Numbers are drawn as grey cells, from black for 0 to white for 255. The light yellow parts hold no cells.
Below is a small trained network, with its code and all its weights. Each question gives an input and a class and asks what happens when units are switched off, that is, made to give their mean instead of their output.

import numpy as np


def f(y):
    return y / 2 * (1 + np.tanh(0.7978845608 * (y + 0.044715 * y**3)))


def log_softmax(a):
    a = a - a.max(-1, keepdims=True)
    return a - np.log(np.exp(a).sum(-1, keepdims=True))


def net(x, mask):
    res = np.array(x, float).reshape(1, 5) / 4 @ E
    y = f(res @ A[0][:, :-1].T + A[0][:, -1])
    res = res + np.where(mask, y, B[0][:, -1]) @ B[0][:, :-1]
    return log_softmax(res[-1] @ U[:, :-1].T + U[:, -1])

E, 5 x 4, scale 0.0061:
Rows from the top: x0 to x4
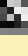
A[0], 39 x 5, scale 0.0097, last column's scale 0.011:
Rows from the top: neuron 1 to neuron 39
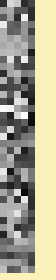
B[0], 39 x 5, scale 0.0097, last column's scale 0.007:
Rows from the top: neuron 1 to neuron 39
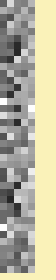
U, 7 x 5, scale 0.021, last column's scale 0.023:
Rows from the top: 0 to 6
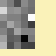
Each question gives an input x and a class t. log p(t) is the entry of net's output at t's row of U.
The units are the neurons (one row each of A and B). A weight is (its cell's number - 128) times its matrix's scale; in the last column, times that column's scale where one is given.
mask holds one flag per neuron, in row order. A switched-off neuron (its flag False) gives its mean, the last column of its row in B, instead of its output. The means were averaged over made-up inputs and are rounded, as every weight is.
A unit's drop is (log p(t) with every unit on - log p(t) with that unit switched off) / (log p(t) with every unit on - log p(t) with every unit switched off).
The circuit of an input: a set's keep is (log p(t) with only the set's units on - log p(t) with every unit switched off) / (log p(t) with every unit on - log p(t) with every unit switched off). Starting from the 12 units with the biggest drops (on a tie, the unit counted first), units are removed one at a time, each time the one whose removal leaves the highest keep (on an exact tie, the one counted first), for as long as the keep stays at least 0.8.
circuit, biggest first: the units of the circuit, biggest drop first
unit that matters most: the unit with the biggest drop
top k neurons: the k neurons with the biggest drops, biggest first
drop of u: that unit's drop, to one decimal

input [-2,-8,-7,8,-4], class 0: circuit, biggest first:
(neuron 27)
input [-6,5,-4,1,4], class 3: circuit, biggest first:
(neuron 25; neuron 20)
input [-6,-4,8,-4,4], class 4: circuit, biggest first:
(neuron 9; neuron 29)
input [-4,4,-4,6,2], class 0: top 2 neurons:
(neuron 27; neuron 37)
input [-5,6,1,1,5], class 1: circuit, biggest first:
(neuron 17; neuron 15)
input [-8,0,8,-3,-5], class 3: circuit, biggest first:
(neuron 26; neuron 4)
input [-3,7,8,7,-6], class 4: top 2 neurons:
(neuron 29; neuron 3)
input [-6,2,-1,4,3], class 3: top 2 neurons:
(neuron 20; neuron 25)
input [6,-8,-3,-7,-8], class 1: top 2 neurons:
(neuron 33; neuron 19)
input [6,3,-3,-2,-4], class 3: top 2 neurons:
(neuron 34; neuron 1)
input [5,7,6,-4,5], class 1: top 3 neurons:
(neuron 15; neuron 17; neuron 35)
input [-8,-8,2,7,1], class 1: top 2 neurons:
(neuron 33; neuron 23)
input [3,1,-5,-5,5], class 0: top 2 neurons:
(neuron 31; neuron 16)
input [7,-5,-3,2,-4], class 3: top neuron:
(neuron 1)
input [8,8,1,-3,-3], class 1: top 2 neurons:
(neuron 15; neuron 17)
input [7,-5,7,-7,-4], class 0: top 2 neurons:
(neuron 16; neuron 7)
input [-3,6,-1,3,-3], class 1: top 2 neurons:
(neuron 17; neuron 15)
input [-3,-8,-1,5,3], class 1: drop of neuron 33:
0.1
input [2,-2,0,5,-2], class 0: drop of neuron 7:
-0.1
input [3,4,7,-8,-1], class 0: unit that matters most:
neuron 7
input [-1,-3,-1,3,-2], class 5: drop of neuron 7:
-0.1
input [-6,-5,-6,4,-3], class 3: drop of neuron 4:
0.2
